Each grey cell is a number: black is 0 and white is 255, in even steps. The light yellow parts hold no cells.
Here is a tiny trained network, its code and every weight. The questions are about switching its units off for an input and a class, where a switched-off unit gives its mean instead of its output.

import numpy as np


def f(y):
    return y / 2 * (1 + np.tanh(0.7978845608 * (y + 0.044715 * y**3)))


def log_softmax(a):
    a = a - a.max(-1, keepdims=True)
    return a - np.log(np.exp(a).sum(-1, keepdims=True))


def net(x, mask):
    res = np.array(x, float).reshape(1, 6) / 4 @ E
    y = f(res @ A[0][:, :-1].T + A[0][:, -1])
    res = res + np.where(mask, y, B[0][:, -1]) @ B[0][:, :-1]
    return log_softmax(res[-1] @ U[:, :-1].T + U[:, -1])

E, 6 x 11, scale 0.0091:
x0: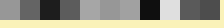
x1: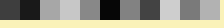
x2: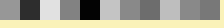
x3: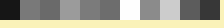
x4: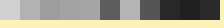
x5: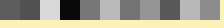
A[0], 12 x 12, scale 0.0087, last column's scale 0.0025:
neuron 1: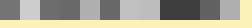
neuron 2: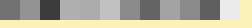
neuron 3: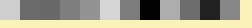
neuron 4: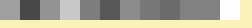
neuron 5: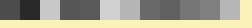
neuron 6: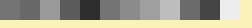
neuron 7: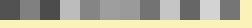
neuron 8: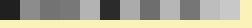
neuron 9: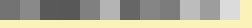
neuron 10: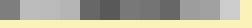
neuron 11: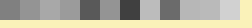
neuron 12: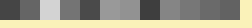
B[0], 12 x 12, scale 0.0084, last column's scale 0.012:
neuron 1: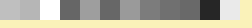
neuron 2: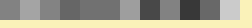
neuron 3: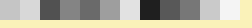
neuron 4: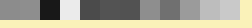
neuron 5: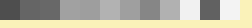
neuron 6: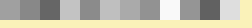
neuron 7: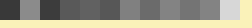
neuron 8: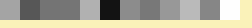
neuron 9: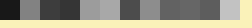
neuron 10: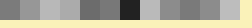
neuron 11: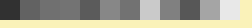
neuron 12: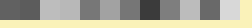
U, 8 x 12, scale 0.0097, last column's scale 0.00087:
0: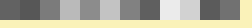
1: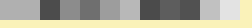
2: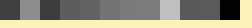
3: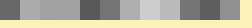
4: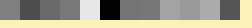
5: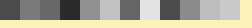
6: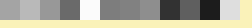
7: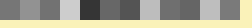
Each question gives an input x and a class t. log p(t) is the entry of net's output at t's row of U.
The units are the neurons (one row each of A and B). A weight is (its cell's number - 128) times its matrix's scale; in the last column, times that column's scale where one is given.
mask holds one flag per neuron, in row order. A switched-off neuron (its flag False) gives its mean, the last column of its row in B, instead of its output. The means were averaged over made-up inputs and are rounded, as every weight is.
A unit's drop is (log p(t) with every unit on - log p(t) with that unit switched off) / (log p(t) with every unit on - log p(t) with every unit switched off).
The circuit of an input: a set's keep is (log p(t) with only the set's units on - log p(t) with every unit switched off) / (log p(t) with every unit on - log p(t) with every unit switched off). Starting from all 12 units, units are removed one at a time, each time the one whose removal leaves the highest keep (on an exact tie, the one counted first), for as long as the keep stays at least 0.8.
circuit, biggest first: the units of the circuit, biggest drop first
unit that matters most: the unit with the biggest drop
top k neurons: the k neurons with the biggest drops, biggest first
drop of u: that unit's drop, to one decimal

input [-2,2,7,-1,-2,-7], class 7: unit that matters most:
neuron 5
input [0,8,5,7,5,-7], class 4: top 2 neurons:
neuron 8; neuron 5
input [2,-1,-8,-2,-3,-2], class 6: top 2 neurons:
neuron 1; neuron 4
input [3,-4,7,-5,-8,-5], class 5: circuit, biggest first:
neuron 9; neuron 11
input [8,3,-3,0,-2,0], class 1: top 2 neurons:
neuron 3; neuron 2
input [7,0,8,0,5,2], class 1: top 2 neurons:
neuron 3; neuron 8
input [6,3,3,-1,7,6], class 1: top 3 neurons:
neuron 3; neuron 8; neuron 10
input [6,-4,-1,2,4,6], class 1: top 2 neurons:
neuron 3; neuron 8
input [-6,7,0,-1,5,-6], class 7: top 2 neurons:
neuron 4; neuron 10
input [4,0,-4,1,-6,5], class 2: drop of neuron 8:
-0.1
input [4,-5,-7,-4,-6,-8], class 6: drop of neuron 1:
0.3
